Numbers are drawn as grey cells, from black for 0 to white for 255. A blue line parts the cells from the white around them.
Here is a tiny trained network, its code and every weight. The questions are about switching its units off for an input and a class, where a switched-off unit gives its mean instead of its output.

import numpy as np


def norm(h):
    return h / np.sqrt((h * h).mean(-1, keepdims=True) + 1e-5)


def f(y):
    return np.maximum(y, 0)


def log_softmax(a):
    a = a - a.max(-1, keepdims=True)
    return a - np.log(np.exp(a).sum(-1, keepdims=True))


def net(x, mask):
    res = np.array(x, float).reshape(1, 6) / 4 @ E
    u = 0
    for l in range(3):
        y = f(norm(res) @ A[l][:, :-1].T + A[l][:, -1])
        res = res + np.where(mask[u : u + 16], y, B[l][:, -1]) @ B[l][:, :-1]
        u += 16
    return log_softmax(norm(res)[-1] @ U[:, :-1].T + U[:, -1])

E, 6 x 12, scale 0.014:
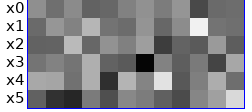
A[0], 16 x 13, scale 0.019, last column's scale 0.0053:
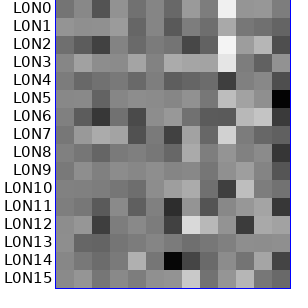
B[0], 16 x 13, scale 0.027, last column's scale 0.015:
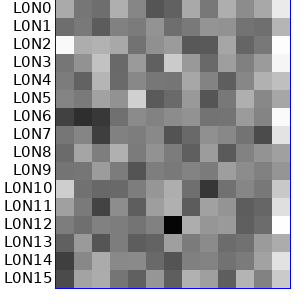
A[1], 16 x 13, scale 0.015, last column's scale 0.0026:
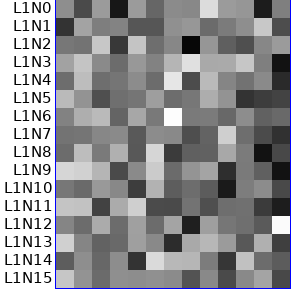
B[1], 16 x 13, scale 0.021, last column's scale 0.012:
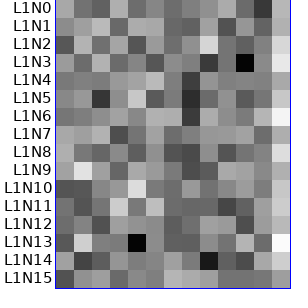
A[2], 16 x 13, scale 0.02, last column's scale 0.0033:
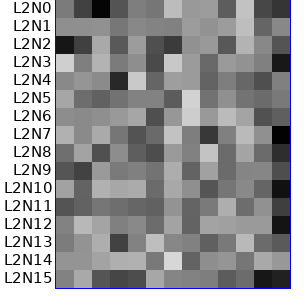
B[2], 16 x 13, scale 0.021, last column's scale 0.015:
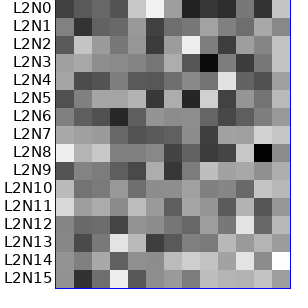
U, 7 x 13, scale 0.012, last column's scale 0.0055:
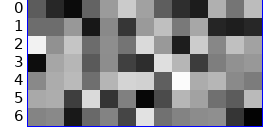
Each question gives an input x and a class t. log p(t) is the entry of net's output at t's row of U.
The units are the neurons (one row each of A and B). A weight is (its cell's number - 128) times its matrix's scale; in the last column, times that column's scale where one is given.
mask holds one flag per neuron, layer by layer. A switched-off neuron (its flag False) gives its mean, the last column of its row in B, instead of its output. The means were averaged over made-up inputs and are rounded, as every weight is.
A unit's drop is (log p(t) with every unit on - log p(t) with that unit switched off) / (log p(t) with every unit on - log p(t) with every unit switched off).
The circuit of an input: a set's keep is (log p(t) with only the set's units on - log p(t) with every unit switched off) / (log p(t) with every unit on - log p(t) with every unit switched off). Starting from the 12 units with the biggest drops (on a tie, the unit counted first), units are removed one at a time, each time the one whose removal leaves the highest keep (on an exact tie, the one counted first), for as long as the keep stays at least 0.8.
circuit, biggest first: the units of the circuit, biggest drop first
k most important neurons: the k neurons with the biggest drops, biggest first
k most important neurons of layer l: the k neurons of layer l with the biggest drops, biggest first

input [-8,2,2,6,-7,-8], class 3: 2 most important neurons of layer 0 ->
L0N14; L0N2
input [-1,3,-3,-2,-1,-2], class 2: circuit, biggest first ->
L0N3
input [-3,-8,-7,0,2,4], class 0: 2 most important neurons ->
L0N6; L0N11
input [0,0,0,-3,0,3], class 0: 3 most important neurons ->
L0N6; L0N3; L2N0
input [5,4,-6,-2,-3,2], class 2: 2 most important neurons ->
L0N3; L0N2
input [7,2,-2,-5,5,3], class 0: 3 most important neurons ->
L0N6; L0N2; L2N0
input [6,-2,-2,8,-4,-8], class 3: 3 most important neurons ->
L0N2; L0N14; L0N11
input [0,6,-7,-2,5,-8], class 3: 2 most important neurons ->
L0N3; L0N12
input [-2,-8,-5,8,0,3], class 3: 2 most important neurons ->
L0N14; L0N4
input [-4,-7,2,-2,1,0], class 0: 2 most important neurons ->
L0N2; L0N6
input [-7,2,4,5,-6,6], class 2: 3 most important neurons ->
L0N2; L0N12; L0N7
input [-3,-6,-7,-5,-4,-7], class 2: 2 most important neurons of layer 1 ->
L1N9; L1N3
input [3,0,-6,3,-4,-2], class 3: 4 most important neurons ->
L0N14; L0N2; L2N2; L0N11
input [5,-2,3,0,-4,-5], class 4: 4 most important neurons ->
L0N12; L0N0; L0N7; L0N6
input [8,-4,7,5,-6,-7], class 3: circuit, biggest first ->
L0N2
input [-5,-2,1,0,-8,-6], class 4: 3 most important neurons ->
L0N12; L0N6; L0N0
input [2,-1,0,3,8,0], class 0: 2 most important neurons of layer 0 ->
L0N2; L0N10
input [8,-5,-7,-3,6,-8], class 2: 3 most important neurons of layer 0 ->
L0N7; L0N10; L0N15
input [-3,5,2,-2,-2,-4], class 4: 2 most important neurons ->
L0N12; L1N6
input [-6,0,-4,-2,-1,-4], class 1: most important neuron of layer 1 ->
L1N3
